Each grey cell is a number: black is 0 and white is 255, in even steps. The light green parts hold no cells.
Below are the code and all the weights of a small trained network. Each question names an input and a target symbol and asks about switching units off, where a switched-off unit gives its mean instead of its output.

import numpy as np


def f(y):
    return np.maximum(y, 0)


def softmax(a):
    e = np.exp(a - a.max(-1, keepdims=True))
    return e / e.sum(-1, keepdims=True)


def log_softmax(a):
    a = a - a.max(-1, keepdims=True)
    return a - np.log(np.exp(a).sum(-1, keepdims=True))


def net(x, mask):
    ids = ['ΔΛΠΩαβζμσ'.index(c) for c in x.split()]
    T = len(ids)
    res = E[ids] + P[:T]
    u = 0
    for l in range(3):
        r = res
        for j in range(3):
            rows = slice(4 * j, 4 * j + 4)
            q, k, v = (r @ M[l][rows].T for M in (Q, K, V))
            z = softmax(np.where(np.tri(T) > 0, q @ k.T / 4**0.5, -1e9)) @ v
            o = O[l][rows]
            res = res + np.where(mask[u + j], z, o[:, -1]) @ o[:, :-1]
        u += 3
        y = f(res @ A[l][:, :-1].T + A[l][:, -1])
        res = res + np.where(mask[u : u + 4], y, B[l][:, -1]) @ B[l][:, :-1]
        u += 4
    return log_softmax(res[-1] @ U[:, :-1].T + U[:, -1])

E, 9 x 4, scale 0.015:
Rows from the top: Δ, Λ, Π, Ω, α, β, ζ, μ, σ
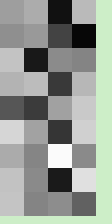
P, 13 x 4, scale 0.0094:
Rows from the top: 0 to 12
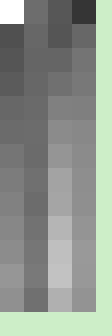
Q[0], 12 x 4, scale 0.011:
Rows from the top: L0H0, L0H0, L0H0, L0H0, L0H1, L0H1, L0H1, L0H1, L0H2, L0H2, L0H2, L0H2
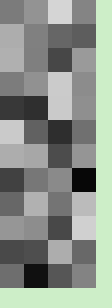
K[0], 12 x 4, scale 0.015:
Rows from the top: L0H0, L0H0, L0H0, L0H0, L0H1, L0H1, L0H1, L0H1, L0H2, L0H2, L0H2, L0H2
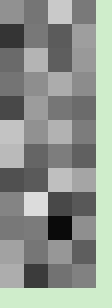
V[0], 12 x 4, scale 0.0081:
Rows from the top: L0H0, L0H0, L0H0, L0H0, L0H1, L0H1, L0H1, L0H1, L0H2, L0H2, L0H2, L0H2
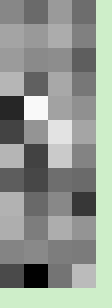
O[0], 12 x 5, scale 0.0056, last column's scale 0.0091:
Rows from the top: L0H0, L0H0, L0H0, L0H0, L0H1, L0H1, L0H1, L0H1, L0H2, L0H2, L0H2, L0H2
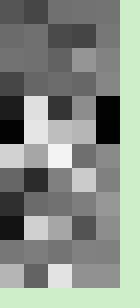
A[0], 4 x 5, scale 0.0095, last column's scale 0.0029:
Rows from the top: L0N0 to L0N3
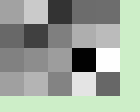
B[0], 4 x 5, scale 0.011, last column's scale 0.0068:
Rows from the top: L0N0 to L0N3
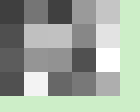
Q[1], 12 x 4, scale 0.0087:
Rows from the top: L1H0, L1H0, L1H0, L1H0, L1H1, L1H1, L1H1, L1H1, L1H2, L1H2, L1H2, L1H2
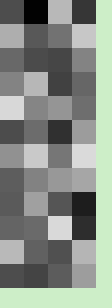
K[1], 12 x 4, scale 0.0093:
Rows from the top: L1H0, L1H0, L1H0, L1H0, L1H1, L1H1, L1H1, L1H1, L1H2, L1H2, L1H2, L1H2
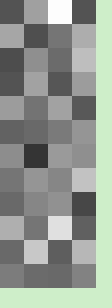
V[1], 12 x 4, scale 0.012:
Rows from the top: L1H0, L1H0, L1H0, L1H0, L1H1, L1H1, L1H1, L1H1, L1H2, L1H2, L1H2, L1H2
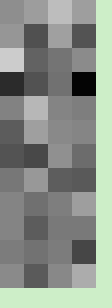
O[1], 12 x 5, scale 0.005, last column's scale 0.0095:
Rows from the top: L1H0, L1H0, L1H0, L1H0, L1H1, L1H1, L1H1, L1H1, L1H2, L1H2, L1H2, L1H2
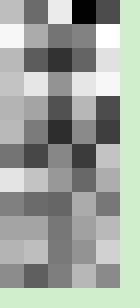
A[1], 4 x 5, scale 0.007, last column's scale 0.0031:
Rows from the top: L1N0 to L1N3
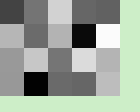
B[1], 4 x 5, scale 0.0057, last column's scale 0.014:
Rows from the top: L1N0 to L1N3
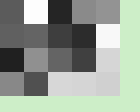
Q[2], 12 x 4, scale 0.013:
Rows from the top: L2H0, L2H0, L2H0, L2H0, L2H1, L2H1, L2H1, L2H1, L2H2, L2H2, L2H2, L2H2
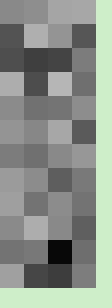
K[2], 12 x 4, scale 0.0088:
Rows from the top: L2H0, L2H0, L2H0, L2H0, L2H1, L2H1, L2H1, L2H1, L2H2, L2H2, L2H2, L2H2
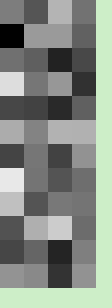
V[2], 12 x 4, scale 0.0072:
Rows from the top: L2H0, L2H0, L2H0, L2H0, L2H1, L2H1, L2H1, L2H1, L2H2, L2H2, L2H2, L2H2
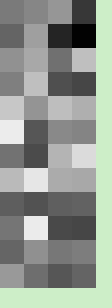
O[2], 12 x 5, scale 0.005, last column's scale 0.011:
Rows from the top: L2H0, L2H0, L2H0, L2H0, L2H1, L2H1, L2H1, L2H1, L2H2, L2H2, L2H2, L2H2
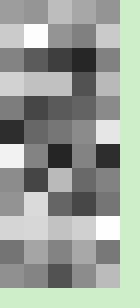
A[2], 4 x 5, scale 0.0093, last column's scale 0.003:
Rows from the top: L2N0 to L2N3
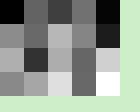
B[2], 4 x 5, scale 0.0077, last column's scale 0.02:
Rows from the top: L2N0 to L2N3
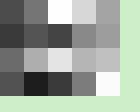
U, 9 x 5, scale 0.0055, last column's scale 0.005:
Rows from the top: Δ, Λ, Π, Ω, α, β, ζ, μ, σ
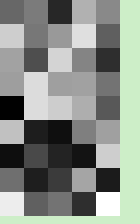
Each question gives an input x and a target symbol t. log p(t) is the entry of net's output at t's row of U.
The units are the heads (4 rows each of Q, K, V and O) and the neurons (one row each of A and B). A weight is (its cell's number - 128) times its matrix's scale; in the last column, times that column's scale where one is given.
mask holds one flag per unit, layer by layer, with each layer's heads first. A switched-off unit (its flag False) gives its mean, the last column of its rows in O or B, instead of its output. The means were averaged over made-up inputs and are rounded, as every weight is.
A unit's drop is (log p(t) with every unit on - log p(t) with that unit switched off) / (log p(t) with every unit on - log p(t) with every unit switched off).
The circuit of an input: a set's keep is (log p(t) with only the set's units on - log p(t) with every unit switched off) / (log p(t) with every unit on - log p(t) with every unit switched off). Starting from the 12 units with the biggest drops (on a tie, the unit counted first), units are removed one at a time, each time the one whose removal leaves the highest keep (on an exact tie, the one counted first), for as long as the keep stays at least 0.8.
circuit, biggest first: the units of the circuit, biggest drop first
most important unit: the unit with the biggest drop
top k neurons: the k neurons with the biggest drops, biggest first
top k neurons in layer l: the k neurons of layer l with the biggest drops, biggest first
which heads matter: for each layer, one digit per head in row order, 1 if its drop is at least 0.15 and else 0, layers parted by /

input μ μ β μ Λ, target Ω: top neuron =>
(L0N2)
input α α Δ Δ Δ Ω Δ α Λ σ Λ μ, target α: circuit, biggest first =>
(L0N3; L1H0; L0H1)
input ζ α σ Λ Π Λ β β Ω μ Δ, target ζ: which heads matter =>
110 / 100 / 110
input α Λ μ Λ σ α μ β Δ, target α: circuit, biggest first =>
(L0H1; L2N3; L1H0)
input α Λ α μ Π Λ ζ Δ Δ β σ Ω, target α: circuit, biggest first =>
(L0H1; L0N3; L1H0)
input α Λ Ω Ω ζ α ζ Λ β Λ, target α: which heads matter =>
011 / 100 / 001
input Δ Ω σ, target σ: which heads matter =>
000 / 000 / 100
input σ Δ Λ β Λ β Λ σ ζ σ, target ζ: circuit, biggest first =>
(L2H1; L0H1; L2N2; L1N3)
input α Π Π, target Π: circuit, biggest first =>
(L2N2; L1H0; L0H1)
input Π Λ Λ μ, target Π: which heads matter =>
011 / 100 / 000
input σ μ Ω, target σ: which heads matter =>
011 / 100 / 100
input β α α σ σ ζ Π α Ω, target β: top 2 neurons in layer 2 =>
(L2N2; L2N0)
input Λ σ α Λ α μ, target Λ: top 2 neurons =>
(L0N2; L1N2)
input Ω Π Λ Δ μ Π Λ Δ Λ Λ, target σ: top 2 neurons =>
(L1N1; L0N2)
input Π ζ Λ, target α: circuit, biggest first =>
(L0H1)
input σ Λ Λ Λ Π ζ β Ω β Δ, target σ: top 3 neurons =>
(L0N3; L0N2; L1N3)
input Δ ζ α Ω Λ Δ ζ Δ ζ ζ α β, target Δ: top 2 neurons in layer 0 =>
(L0N0; L0N3)
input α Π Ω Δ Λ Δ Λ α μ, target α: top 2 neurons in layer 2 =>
(L2N0; L2N3)
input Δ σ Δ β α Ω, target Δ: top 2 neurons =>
(L0N0; L0N2)
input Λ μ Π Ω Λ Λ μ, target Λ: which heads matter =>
011 / 100 / 001
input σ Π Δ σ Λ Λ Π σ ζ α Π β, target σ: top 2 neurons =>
(L0N3; L0N1)
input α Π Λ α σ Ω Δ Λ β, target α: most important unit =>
L0N3
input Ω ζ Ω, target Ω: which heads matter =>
011 / 110 / 111
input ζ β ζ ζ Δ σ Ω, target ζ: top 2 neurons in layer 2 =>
(L2N3; L2N2)
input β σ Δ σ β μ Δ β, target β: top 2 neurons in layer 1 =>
(L1N1; L1N3)
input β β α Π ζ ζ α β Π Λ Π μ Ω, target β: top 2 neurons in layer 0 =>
(L0N1; L0N0)
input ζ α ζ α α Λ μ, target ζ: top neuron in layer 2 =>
(L2N3)
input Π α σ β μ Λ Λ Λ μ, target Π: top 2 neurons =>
(L2N2; L1N3)
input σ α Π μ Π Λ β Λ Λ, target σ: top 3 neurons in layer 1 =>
(L1N1; L1N3; L1N2)
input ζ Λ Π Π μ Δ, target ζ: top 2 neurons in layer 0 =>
(L0N3; L0N2)
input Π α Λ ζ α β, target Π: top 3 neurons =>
(L2N2; L1N3; L0N2)
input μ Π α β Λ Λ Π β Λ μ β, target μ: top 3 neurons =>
(L1N3; L2N0; L0N2)
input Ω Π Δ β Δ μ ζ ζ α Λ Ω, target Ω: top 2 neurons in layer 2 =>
(L2N3; L2N1)
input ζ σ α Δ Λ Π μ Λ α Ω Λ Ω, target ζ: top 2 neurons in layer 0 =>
(L0N3; L0N2)
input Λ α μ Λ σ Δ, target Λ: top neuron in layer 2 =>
(L2N3)
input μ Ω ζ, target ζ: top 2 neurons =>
(L2N3; L2N2)
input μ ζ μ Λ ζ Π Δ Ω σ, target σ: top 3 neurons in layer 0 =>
(L0N0; L0N2; L0N1)
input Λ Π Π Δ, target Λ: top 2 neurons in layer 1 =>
(L1N3; L1N2)
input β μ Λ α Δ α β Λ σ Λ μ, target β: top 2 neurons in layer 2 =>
(L2N2; L2N0)
